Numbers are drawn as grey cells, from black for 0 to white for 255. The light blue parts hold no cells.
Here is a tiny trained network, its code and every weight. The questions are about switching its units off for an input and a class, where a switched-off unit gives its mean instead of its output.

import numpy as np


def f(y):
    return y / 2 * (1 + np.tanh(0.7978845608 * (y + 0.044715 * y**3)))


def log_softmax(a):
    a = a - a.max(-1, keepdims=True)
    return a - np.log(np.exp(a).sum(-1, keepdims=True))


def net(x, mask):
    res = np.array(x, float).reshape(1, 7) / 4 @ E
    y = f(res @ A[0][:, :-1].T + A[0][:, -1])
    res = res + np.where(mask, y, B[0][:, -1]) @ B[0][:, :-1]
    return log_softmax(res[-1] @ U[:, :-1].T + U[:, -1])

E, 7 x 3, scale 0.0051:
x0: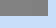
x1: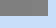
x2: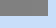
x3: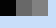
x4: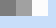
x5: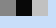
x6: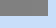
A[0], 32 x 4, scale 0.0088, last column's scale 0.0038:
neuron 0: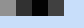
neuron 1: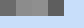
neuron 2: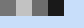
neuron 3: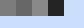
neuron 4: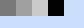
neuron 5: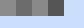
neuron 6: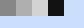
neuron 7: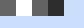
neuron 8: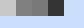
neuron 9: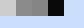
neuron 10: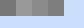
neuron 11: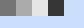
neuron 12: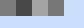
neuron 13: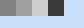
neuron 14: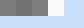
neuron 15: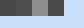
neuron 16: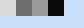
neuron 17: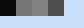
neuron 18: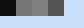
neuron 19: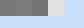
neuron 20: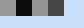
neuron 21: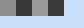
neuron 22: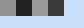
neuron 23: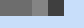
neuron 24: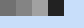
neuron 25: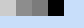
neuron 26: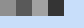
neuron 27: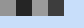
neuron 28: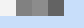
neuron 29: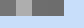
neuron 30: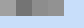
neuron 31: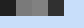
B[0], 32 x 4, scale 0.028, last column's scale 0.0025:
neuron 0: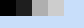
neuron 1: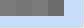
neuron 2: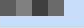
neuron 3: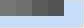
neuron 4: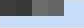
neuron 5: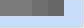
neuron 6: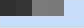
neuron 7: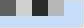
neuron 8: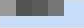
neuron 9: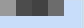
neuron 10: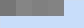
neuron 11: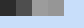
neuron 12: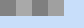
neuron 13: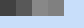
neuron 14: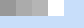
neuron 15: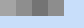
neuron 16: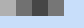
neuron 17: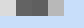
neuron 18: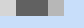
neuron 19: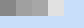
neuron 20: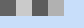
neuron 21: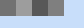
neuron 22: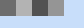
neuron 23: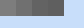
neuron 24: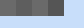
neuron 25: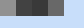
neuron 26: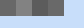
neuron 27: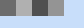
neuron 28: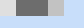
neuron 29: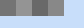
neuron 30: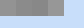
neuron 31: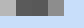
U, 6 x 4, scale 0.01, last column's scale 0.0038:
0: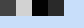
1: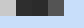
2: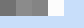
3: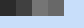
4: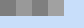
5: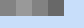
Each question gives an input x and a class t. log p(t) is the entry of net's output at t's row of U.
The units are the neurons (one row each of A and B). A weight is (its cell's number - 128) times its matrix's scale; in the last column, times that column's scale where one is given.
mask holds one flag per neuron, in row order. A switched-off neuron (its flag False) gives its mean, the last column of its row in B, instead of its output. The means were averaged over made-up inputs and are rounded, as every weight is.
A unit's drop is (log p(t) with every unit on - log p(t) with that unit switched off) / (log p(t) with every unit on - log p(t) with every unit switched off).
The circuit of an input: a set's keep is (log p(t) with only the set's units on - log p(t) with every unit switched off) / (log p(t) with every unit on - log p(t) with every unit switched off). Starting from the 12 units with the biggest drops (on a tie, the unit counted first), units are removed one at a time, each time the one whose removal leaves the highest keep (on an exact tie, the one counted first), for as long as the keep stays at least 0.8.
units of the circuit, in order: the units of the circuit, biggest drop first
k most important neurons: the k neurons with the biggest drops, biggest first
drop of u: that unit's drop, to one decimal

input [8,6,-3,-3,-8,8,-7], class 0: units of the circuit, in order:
neuron 20
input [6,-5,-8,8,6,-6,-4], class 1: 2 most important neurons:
neuron 17; neuron 18
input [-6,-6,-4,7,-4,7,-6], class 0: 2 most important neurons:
neuron 20; neuron 22
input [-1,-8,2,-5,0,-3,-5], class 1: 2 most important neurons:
neuron 28; neuron 20
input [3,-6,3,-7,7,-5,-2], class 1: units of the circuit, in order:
neuron 28; neuron 9
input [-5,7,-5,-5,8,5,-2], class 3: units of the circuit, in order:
neuron 11; neuron 6
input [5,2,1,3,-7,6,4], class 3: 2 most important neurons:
neuron 0; neuron 7
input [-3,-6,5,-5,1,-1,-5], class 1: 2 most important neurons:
neuron 28; neuron 20
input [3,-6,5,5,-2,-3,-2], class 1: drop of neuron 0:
0.1
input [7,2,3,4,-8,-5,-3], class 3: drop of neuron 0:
1.1
